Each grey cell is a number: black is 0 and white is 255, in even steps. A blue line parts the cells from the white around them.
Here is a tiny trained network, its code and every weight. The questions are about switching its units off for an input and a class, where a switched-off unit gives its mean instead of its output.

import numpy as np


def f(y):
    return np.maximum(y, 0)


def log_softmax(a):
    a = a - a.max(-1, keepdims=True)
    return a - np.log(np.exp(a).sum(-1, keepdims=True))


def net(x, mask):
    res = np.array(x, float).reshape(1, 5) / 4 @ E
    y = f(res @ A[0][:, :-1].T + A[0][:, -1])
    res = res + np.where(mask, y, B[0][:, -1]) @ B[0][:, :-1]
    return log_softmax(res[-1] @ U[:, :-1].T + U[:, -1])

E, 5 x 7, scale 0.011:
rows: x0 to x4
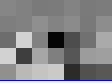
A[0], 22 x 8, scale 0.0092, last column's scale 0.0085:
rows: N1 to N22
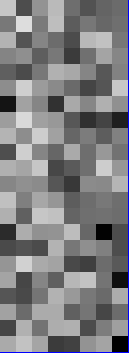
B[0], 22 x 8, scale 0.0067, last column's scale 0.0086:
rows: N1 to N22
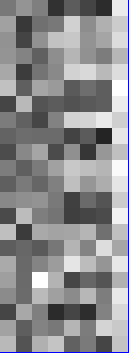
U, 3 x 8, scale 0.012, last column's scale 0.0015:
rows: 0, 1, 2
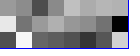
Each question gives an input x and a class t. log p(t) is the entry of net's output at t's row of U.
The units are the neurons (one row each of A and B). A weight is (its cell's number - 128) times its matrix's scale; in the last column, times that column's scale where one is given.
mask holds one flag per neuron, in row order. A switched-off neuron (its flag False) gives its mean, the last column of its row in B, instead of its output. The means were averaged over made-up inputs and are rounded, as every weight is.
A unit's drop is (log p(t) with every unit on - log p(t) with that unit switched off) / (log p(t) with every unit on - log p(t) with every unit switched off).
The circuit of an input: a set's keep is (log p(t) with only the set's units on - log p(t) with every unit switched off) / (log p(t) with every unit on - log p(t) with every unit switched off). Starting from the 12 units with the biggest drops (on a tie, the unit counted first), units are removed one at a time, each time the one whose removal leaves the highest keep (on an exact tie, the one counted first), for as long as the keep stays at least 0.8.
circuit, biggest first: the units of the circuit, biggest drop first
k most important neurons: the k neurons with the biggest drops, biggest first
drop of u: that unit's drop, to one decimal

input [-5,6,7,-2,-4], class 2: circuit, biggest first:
[N7]
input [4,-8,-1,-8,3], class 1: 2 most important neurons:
[N15, N6]
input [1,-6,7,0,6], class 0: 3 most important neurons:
[N8, N12, N11]
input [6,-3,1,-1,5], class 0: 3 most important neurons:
[N8, N22, N18]
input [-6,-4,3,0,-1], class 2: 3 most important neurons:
[N5, N17, N8]
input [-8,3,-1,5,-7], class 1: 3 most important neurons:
[N18, N8, N12]
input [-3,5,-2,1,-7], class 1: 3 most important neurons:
[N18, N8, N12]
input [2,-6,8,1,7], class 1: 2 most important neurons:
[N22, N6]
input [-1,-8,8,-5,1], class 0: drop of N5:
-0.1
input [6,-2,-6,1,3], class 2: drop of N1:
0.1
